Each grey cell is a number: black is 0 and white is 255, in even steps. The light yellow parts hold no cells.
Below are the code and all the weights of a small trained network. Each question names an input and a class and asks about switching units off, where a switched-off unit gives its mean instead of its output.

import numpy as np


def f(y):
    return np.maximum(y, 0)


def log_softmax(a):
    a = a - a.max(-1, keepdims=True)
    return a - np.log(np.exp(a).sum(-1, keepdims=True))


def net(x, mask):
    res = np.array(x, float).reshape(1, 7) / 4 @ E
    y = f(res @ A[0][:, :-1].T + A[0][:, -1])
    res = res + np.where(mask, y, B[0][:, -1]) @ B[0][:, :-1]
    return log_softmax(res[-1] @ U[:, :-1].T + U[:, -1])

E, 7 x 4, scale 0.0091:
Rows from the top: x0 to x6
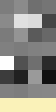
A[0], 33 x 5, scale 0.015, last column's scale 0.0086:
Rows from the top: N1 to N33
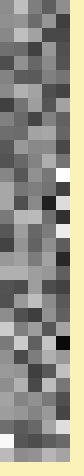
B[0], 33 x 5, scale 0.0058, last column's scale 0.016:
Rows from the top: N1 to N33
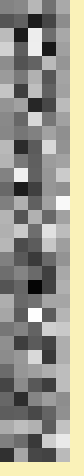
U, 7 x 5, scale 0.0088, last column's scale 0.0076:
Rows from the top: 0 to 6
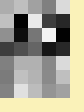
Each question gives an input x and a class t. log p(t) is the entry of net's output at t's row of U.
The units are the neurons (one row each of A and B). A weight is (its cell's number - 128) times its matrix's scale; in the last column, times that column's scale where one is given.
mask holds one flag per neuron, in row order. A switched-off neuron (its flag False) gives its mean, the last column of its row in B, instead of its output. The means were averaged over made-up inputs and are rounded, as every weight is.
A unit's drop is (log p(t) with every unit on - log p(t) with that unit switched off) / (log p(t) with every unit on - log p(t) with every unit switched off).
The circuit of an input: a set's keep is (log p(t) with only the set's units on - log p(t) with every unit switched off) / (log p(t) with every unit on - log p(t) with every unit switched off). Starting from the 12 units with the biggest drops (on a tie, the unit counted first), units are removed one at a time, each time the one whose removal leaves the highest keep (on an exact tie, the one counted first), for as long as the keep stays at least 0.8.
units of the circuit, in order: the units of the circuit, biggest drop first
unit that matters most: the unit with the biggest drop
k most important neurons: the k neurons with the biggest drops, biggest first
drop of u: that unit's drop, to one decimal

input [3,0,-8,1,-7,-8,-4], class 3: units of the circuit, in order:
[N28; N25; N33]
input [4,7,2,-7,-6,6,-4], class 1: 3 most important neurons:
[N3; N7; N16]
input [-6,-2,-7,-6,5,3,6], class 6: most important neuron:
[N13]
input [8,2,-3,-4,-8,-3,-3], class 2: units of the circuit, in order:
[N11; N18; N5]
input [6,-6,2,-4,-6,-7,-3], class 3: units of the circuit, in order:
[N28; N25]
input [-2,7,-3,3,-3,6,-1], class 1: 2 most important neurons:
[N3; N7]
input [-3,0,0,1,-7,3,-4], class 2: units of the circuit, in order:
[N18; N11]
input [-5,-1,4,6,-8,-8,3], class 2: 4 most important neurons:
[N18; N11; N17; N5]
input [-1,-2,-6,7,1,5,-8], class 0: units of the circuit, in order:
[N13; N15]
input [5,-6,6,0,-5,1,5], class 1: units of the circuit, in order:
[N4; N15]
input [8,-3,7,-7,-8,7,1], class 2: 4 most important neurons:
[N18; N5; N11; N17]
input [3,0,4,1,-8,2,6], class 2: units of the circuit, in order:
[N18; N11]
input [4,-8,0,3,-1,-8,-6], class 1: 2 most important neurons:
[N4; N23]
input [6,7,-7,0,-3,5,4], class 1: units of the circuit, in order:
[N3]
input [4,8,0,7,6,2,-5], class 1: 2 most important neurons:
[N3; N7]
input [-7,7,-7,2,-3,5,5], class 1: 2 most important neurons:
[N3; N16]
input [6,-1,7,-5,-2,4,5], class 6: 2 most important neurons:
[N17; N25]
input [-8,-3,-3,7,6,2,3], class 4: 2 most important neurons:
[N13; N26]
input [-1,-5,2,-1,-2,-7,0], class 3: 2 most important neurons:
[N28; N25]
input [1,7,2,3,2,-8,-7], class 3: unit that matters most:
N33
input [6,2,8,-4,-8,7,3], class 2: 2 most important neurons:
[N18; N11]
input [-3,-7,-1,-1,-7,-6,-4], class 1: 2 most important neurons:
[N4; N25]
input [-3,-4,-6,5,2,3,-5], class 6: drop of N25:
0.1
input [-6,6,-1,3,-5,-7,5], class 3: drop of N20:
0.1
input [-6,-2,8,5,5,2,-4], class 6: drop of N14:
-0.1
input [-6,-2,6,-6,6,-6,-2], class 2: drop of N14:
0.3
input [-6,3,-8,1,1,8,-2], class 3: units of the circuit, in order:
[N21]
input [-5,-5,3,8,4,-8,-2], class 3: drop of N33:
0.2
